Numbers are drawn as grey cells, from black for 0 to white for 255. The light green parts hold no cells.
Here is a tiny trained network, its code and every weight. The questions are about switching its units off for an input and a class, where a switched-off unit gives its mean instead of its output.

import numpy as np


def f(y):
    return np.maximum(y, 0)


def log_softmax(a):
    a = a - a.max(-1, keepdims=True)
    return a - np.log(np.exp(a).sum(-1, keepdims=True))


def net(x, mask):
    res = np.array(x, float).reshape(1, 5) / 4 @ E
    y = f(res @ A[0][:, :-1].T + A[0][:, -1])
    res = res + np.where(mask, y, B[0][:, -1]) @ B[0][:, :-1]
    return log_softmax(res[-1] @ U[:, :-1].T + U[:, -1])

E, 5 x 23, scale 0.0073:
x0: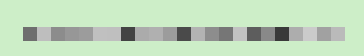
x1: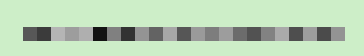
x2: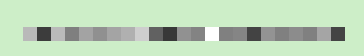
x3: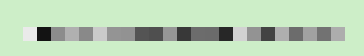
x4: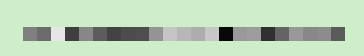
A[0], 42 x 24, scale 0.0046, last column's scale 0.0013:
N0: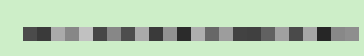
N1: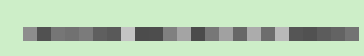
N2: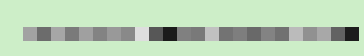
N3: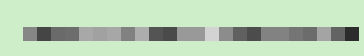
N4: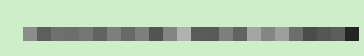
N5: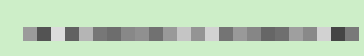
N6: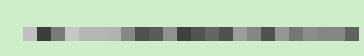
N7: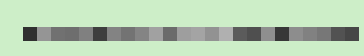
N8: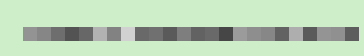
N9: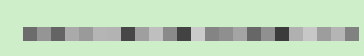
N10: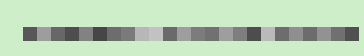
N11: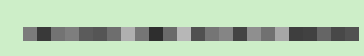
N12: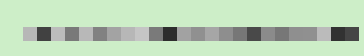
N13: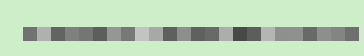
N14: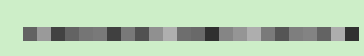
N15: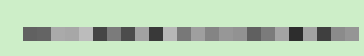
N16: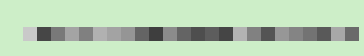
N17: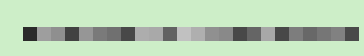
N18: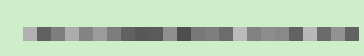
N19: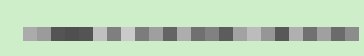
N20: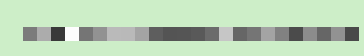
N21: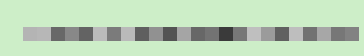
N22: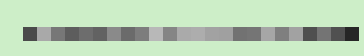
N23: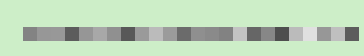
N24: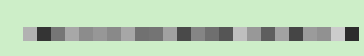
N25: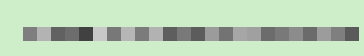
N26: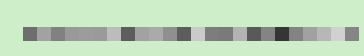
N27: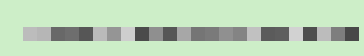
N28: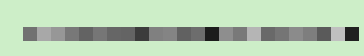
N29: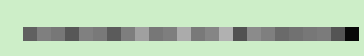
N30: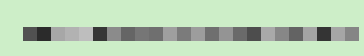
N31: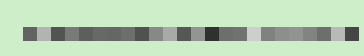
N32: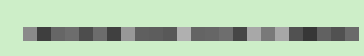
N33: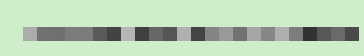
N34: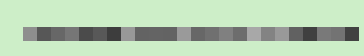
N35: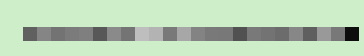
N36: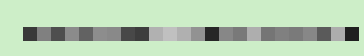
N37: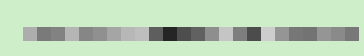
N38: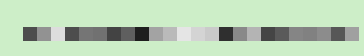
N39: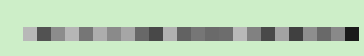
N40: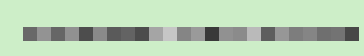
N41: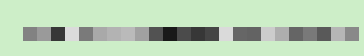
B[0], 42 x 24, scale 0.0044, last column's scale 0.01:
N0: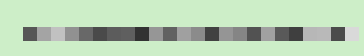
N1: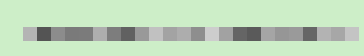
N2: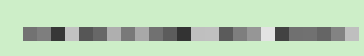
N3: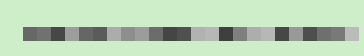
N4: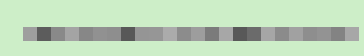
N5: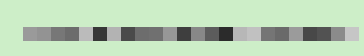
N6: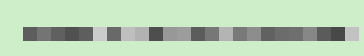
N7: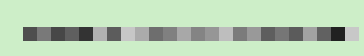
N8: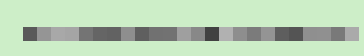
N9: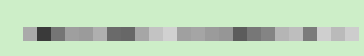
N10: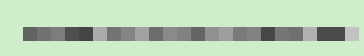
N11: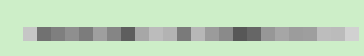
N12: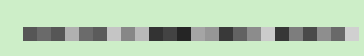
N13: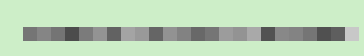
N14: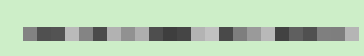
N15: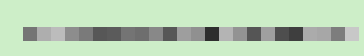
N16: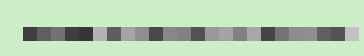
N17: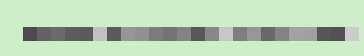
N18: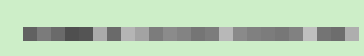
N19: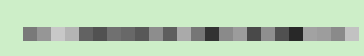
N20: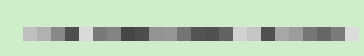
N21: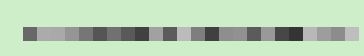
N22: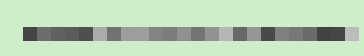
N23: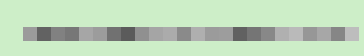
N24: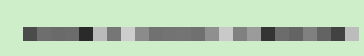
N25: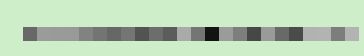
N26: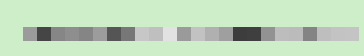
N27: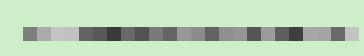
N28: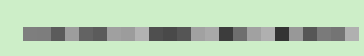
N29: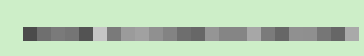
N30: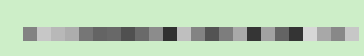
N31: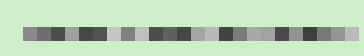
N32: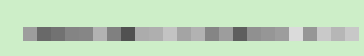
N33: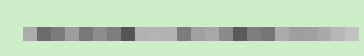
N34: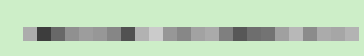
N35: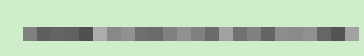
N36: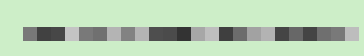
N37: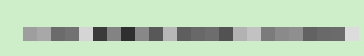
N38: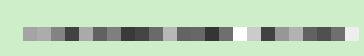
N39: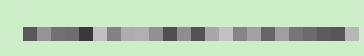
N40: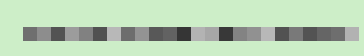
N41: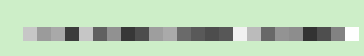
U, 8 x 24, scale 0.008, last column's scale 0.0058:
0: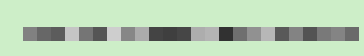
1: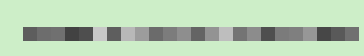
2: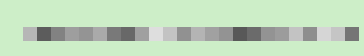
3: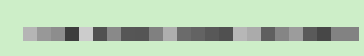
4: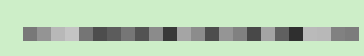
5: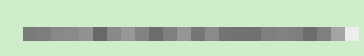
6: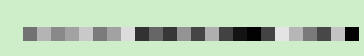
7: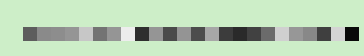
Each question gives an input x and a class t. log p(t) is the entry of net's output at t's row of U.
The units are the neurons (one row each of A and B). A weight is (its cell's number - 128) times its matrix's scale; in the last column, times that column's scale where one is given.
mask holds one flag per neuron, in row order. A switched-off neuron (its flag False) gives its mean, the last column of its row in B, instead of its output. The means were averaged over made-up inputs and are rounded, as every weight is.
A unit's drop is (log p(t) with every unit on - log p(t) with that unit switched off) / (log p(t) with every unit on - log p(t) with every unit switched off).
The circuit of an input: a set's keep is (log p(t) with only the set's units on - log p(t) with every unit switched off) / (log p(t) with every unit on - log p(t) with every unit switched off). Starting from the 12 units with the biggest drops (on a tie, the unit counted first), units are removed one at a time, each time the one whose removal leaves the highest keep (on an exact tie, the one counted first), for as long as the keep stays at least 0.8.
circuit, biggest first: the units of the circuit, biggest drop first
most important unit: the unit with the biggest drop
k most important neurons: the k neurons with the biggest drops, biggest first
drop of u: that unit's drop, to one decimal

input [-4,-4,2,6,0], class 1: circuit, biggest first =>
[N16]
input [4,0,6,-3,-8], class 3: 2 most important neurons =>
[N41, N20]
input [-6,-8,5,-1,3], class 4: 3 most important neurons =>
[N19, N27, N21]
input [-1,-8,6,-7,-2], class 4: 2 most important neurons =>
[N19, N27]
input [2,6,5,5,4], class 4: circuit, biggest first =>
[N0, N15]
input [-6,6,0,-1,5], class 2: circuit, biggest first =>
[N32, N11]
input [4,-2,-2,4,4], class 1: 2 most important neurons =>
[N41, N24]
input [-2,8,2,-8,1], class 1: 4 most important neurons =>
[N7, N17, N22, N10]
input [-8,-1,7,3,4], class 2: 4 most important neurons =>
[N32, N11, N1, N33]
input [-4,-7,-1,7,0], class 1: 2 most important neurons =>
[N16, N6]
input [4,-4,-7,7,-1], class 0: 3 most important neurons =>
[N14, N31, N36]
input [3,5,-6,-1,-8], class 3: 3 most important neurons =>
[N41, N20, N12]
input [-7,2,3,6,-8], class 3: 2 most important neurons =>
[N41, N37]
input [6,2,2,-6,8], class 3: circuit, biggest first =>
[N38]
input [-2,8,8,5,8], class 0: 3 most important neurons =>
[N12, N5, N2]
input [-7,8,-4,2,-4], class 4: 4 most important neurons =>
[N0, N30, N15, N9]
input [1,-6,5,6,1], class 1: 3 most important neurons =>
[N16, N6, N24]
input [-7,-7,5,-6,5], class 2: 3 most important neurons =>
[N32, N33, N11]
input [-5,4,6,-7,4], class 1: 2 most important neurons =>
[N7, N17]
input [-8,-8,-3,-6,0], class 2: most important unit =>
N32
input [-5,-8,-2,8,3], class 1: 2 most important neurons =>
[N16, N6]
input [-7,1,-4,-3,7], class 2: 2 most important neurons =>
[N32, N41]
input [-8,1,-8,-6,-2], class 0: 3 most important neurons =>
[N36, N14, N31]
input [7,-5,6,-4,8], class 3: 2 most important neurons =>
[N38, N5]
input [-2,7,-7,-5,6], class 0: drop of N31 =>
0.3
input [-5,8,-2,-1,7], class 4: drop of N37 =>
0.2
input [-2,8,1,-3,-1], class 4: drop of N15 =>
0.0
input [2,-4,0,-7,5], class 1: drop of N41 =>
0.1
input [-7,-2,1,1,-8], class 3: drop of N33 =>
-0.1
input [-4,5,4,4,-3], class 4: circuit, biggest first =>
[N0]
